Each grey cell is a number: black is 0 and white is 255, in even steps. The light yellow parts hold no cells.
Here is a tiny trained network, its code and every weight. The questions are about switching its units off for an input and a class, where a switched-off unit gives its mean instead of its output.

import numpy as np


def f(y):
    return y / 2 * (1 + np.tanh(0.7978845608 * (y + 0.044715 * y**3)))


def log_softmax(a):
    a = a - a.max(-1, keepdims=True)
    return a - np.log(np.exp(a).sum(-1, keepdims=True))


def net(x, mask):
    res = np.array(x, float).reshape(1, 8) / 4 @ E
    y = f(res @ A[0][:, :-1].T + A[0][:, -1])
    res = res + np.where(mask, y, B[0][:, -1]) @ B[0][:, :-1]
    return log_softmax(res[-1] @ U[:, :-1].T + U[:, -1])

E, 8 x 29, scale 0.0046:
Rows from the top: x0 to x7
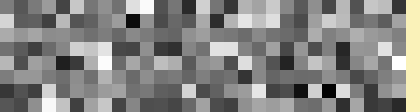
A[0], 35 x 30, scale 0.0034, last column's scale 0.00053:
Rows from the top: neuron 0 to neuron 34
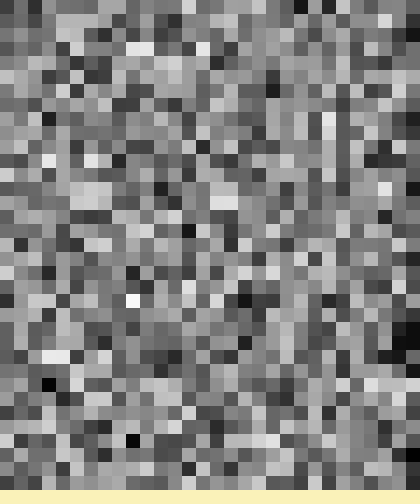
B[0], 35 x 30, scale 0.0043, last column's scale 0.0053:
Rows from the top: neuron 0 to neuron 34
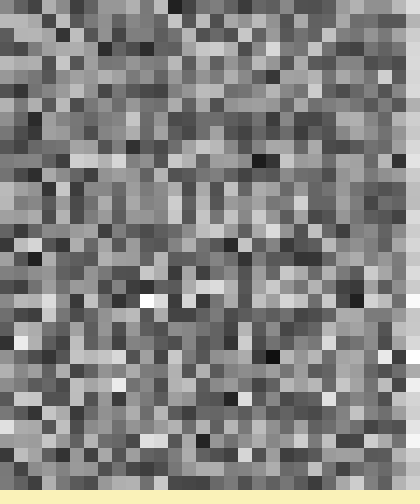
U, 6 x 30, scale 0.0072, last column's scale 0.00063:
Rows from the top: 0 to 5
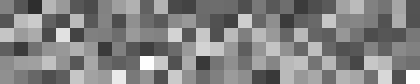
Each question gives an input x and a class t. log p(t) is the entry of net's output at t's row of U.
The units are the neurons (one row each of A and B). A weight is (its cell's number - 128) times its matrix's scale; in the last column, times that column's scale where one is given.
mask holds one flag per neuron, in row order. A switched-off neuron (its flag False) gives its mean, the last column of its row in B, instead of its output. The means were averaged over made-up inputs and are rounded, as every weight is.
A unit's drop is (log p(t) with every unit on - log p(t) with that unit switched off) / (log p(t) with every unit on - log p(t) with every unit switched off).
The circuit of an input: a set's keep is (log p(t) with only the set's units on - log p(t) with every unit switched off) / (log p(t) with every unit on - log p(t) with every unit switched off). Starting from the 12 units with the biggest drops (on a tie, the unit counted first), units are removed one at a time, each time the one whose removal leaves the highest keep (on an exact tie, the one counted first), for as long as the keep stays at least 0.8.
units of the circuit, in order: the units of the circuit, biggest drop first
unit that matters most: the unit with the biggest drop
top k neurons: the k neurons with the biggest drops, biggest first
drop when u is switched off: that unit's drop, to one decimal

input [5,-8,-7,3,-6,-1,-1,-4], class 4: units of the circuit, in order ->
[neuron 21]
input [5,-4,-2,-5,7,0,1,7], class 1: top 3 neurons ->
[neuron 28; neuron 17; neuron 27]
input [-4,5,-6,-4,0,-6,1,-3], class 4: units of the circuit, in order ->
[neuron 31; neuron 19]
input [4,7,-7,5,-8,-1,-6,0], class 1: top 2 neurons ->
[neuron 2; neuron 32]
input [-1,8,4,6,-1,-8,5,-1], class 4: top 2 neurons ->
[neuron 31; neuron 19]
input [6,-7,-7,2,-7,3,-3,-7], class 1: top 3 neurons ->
[neuron 24; neuron 32; neuron 23]
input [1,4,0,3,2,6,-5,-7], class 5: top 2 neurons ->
[neuron 27; neuron 5]
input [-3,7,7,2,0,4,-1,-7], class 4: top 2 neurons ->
[neuron 31; neuron 19]
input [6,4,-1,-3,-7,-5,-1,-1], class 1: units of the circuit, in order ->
[neuron 32; neuron 2]
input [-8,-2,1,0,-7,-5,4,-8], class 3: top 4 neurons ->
[neuron 20; neuron 10; neuron 6; neuron 25]
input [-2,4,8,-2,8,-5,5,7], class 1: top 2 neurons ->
[neuron 17; neuron 28]
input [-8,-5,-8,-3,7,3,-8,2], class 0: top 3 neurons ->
[neuron 8; neuron 18; neuron 22]
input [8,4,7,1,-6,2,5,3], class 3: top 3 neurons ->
[neuron 3; neuron 16; neuron 33]
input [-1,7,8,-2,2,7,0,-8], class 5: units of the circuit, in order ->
[neuron 27]
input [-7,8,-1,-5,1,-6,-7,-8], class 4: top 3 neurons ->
[neuron 31; neuron 19; neuron 25]
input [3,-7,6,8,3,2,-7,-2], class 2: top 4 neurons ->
[neuron 13; neuron 1; neuron 14; neuron 7]
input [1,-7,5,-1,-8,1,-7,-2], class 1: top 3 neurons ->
[neuron 24; neuron 32; neuron 23]
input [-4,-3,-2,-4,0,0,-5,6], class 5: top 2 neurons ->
[neuron 25; neuron 11]
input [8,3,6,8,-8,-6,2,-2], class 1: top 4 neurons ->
[neuron 32; neuron 2; neuron 24; neuron 23]
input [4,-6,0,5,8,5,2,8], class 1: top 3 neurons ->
[neuron 28; neuron 17; neuron 27]
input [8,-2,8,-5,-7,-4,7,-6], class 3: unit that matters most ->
neuron 3
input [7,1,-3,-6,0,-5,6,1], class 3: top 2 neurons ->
[neuron 3; neuron 16]
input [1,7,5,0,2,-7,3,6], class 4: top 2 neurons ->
[neuron 31; neuron 19]
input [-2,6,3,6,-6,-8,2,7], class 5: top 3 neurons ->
[neuron 25; neuron 11; neuron 21]
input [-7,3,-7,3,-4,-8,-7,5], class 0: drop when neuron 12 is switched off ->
0.2
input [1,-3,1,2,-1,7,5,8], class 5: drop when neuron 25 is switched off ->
0.4
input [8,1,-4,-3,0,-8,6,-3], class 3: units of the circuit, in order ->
[neuron 3]
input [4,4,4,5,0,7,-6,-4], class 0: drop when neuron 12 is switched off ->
0.2
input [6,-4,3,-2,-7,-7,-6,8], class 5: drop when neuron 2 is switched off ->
-0.1
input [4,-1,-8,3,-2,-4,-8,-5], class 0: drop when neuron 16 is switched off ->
0.0
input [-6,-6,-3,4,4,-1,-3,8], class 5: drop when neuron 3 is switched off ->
0.1
